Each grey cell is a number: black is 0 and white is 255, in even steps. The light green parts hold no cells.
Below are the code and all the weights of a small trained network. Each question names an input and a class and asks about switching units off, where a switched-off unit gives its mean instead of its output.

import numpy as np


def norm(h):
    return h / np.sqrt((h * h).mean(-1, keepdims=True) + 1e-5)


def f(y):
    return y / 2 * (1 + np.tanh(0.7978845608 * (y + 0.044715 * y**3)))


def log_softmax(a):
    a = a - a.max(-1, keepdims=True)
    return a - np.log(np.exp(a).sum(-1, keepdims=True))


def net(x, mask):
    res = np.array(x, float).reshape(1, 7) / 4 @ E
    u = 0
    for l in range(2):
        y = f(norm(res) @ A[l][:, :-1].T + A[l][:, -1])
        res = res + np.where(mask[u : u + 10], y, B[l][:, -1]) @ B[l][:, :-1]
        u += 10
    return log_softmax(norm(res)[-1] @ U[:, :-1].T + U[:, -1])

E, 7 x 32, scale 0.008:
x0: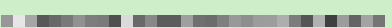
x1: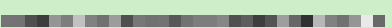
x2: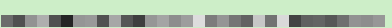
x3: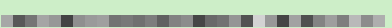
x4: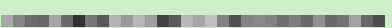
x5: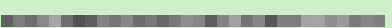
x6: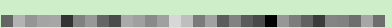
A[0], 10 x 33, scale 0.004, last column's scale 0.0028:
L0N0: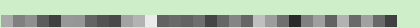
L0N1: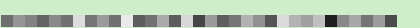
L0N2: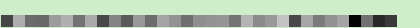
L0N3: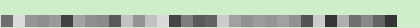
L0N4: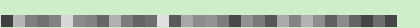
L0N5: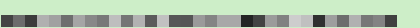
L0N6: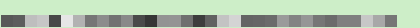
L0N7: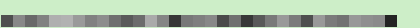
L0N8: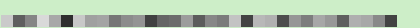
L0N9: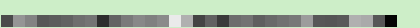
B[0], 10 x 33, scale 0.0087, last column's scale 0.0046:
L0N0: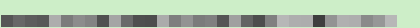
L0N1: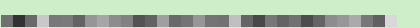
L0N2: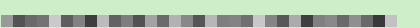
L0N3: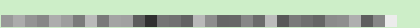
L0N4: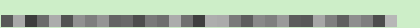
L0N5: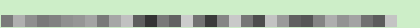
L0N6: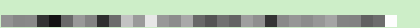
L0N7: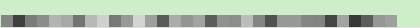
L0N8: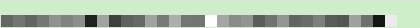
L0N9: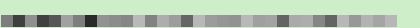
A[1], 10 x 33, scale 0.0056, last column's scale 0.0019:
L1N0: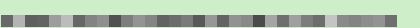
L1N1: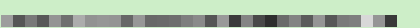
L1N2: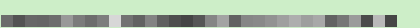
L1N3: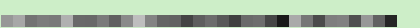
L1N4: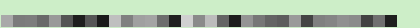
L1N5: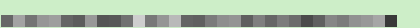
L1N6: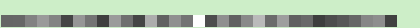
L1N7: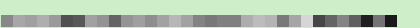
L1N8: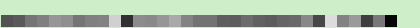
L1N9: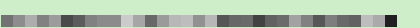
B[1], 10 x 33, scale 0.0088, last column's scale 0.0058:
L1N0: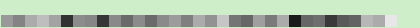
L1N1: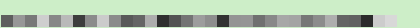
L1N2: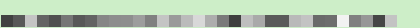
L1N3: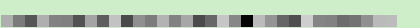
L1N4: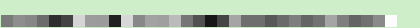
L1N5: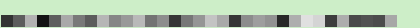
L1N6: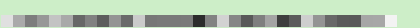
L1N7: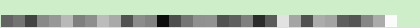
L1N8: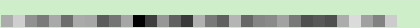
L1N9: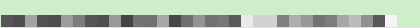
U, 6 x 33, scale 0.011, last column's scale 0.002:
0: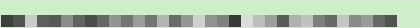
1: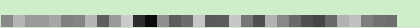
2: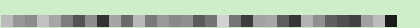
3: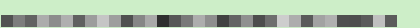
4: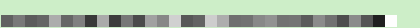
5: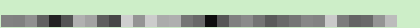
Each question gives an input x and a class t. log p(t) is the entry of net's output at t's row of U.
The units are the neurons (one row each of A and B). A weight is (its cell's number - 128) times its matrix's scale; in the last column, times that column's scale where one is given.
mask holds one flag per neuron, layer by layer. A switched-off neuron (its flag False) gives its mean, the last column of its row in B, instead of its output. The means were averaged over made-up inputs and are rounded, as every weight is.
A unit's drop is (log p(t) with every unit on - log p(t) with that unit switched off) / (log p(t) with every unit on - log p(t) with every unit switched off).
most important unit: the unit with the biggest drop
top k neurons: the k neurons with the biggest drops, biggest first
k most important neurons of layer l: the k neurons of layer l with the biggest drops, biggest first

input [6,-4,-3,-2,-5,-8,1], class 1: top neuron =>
(L0N3)
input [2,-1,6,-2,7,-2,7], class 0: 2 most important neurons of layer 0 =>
(L0N6 L0N9)
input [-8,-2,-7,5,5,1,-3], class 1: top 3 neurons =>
(L1N8 L0N5 L1N6)
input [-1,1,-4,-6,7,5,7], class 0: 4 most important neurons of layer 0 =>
(L0N6 L0N9 L0N8 L0N4)
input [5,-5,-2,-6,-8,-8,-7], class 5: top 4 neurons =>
(L0N6 L1N9 L0N9 L1N5)
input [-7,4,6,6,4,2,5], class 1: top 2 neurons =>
(L1N8 L0N5)
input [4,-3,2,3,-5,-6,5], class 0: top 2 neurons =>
(L1N4 L1N9)
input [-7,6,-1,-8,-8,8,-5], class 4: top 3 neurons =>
(L0N2 L0N4 L1N4)
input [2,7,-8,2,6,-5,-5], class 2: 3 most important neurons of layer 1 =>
(L1N3 L1N0 L1N7)
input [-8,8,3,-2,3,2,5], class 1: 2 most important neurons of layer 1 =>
(L1N8 L1N7)
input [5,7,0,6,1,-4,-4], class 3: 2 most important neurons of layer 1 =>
(L1N1 L1N8)
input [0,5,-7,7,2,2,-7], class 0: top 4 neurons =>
(L1N2 L1N6 L0N2 L0N4)
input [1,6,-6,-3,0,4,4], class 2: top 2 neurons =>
(L1N3 L1N0)
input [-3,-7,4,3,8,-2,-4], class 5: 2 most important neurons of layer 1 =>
(L1N4 L1N1)
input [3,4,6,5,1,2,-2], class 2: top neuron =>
(L1N6)
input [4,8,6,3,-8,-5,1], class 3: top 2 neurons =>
(L1N1 L1N4)
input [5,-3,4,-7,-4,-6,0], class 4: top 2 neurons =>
(L0N2 L0N4)
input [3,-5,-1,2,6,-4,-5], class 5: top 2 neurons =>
(L1N4 L1N9)
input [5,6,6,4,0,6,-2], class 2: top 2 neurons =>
(L1N6 L1N7)
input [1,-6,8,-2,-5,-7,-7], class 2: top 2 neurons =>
(L1N6 L1N9)
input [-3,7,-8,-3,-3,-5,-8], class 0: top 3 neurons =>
(L1N2 L1N6 L1N7)
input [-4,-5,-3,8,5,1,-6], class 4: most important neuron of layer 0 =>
(L0N8)
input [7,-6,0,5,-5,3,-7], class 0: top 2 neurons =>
(L1N2 L0N5)
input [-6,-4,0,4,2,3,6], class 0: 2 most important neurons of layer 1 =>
(L1N9 L1N5)
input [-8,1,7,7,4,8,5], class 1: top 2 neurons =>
(L1N8 L0N5)
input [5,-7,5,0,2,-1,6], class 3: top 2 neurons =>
(L1N7 L1N2)
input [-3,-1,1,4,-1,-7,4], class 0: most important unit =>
L0N2
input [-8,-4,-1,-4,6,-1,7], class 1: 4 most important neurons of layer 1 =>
(L1N8 L1N4 L1N2 L1N7)
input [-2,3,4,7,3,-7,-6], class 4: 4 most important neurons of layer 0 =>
(L0N8 L0N9 L0N0 L0N3)
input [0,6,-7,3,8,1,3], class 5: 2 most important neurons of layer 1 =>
(L1N4 L1N6)
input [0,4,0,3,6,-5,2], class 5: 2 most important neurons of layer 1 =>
(L1N4 L1N7)
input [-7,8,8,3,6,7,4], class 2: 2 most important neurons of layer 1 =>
(L1N6 L1N7)
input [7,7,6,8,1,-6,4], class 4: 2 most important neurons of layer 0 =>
(L0N8 L0N5)
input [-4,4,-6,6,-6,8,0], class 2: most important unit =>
L1N0
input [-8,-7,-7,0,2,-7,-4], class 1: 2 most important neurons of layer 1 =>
(L1N8 L1N6)
